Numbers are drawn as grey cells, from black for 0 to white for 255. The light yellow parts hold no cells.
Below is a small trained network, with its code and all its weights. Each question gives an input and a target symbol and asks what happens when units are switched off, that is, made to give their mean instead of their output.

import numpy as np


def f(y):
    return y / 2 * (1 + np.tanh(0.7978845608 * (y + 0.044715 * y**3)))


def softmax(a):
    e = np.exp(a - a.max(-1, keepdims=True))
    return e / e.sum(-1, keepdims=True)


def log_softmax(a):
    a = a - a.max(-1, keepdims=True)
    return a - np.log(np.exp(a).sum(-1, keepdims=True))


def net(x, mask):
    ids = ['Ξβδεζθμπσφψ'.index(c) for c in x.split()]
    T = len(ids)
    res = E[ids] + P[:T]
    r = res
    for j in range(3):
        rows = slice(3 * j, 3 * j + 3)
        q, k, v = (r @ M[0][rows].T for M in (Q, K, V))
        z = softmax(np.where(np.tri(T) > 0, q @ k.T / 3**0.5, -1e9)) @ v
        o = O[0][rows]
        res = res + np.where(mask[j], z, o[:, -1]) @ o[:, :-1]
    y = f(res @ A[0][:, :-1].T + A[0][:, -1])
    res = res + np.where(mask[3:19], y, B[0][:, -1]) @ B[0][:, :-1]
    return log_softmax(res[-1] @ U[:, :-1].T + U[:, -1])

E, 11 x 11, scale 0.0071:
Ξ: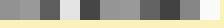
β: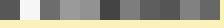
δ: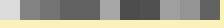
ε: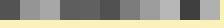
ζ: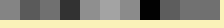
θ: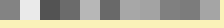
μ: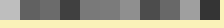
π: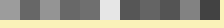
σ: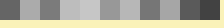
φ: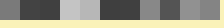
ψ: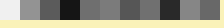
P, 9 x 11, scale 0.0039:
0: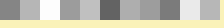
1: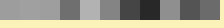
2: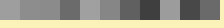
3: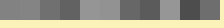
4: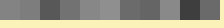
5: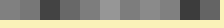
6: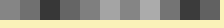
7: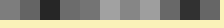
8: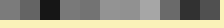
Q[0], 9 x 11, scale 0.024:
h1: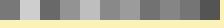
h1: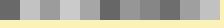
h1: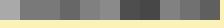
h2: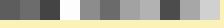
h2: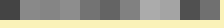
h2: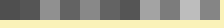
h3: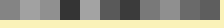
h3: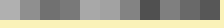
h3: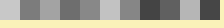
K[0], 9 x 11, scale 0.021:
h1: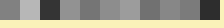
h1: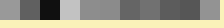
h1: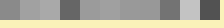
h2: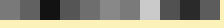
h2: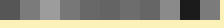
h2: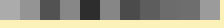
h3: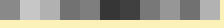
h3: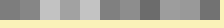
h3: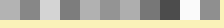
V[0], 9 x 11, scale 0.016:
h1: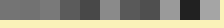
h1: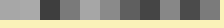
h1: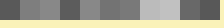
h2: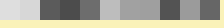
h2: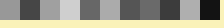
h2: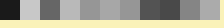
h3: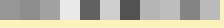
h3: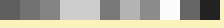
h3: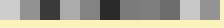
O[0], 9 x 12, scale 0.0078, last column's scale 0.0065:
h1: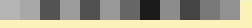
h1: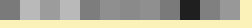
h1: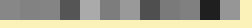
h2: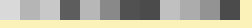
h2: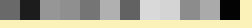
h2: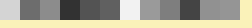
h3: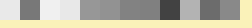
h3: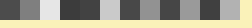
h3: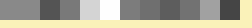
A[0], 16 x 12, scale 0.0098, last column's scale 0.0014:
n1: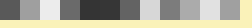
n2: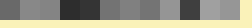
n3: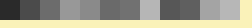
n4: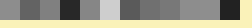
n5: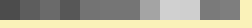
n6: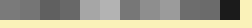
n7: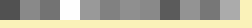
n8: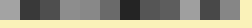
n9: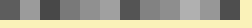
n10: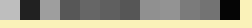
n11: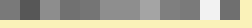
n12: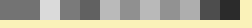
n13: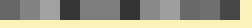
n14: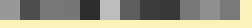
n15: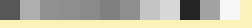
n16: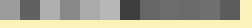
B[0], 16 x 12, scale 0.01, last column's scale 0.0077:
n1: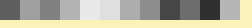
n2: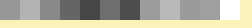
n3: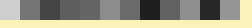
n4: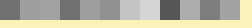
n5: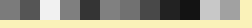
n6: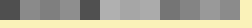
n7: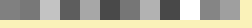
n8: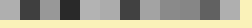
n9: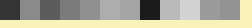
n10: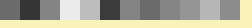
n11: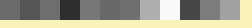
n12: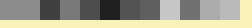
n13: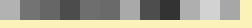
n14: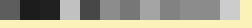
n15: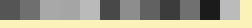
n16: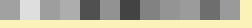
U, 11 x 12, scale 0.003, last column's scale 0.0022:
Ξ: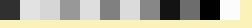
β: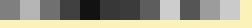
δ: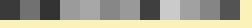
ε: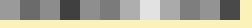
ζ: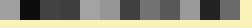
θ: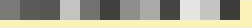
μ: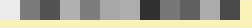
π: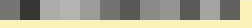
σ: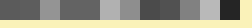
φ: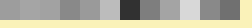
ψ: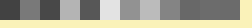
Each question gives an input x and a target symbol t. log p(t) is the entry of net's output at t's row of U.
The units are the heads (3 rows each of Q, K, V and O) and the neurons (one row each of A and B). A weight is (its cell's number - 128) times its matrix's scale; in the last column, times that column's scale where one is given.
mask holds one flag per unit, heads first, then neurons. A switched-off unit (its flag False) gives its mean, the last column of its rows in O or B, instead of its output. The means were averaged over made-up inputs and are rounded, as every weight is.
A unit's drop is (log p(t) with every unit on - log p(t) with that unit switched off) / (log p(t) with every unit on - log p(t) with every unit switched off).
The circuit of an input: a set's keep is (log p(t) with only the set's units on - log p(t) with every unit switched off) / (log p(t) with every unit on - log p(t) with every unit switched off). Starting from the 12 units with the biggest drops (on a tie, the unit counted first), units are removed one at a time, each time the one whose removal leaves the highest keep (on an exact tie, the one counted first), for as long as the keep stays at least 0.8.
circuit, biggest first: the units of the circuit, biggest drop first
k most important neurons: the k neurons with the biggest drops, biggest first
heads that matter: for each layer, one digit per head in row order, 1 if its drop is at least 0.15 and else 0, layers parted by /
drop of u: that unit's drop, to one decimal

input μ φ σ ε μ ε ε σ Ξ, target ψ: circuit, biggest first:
[h3 n14 n1 h1]
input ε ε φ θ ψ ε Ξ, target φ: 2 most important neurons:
[n7 n16]
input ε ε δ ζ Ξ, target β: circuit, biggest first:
[h3 n2 h1]
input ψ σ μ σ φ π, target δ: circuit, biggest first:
[h3 n9]
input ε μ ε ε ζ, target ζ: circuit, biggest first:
[h1 n8 n14]
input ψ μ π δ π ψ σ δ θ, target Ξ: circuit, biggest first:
[n15 h1 n14]
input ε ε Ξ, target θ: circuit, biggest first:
[n7 h3 h1]
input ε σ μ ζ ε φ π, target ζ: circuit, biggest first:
[h1 n8]
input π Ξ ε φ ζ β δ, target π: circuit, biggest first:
[h2 n10 n5 h1]
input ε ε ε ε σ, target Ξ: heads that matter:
110
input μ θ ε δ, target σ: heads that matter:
111
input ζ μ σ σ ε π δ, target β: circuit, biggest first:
[h3 n2]
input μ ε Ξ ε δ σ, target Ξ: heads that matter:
100
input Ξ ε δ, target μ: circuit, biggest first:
[h3 h2]
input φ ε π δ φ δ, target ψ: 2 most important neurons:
[n14 n6]
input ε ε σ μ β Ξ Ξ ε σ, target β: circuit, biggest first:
[h3 n12 n1]
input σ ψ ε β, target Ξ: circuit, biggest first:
[h1 n15 n12 n14]
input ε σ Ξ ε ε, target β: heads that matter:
111
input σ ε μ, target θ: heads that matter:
011
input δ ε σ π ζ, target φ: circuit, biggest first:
[h2 h3 n16]
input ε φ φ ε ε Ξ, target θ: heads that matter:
001
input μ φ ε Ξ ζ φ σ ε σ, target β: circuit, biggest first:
[h3 n12 n1 h2]
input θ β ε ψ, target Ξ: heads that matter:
110
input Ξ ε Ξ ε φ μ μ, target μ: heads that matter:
011
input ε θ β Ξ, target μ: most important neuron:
[n2]
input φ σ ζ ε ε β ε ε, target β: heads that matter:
101
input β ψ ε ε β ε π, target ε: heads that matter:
111
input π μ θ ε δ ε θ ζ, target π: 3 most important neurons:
[n10 n5 n11]
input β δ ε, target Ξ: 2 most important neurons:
[n1 n15]
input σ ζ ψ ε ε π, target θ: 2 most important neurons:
[n12 n10]
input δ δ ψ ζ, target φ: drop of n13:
0.0
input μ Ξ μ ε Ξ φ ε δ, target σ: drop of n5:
0.7
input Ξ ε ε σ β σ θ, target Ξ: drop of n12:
0.2
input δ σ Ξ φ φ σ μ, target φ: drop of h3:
0.5
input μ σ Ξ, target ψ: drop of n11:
0.1
